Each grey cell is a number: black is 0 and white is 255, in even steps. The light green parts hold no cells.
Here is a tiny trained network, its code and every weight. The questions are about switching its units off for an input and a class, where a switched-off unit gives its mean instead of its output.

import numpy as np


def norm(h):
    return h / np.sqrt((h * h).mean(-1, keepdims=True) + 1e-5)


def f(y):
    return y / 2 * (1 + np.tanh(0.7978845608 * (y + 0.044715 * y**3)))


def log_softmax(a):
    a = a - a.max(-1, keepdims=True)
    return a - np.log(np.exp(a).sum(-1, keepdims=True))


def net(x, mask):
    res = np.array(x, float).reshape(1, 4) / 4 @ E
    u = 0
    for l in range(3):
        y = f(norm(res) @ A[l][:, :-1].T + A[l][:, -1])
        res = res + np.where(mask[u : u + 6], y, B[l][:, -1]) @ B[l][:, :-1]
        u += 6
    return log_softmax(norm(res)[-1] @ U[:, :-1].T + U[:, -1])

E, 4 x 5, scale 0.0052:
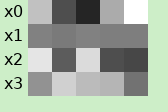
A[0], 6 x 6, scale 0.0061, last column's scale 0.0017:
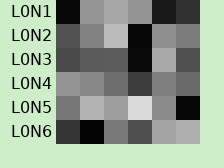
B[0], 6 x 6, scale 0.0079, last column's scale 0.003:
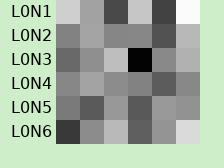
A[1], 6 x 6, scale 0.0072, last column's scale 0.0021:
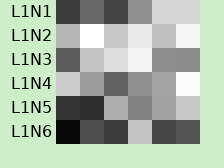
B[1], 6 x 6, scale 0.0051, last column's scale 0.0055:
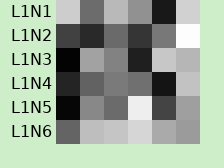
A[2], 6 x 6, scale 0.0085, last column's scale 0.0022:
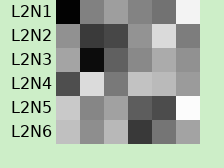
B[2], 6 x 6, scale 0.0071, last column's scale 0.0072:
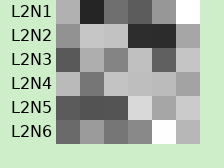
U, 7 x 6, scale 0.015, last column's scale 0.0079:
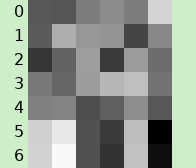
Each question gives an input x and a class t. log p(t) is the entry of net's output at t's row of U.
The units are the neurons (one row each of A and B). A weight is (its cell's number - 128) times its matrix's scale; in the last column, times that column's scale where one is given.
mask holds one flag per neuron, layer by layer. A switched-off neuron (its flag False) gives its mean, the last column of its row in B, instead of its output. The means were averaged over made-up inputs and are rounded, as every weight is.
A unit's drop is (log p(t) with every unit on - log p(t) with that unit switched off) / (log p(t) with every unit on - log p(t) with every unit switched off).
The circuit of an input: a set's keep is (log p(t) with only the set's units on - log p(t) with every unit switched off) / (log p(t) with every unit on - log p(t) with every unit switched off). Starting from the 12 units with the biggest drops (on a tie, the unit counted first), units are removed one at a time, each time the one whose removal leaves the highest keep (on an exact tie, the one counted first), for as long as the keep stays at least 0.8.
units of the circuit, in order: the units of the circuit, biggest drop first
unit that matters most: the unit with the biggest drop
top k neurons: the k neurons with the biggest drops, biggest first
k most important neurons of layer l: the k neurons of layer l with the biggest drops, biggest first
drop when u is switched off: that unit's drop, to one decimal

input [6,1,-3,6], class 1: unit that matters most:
L0N6
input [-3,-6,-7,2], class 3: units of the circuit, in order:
L2N4, L1N6
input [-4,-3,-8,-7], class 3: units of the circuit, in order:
L1N6, L2N4
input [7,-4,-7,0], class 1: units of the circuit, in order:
L1N1, L2N2, L2N1
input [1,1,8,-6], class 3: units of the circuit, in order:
L1N2, L2N6, L2N5
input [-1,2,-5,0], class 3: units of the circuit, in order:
L1N6, L2N4
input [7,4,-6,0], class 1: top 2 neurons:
L1N1, L2N2
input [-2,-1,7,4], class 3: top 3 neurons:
L2N5, L2N6, L0N6
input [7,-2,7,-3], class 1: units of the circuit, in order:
L2N3, L2N1, L2N2
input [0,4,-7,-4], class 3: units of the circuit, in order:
L2N4, L1N6
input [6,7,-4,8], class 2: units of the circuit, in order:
L1N2, L2N2
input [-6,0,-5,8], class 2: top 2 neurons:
L1N3, L1N2
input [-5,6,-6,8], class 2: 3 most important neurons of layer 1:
L1N3, L1N2, L1N5
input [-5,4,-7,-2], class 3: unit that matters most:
L2N4
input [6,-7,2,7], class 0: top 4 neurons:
L1N2, L1N4, L2N6, L0N6
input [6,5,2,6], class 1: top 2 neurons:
L0N6, L2N3
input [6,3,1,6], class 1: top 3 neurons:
L0N6, L2N3, L2N2
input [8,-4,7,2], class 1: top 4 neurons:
L2N3, L2N2, L2N1, L1N1
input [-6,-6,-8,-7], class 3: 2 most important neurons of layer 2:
L2N4, L2N1
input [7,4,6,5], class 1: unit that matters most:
L2N3
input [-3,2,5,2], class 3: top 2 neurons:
L2N5, L2N6
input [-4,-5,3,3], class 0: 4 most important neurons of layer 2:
L2N5, L2N2, L2N3, L2N6
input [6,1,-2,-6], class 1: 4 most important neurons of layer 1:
L1N1, L1N3, L1N2, L1N4
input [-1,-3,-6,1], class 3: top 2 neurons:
L1N6, L2N4
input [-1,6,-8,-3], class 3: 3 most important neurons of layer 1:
L1N6, L1N2, L1N4
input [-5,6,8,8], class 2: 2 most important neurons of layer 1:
L1N3, L1N2
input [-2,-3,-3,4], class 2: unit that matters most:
L1N2
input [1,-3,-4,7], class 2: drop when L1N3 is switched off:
0.2
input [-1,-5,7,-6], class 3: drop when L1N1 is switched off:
-0.1
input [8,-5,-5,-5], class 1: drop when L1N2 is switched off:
0.1
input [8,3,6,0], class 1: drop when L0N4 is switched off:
0.0
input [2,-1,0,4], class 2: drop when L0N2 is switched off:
-0.1
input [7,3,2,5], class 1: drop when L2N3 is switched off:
0.2
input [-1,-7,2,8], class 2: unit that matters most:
L1N3
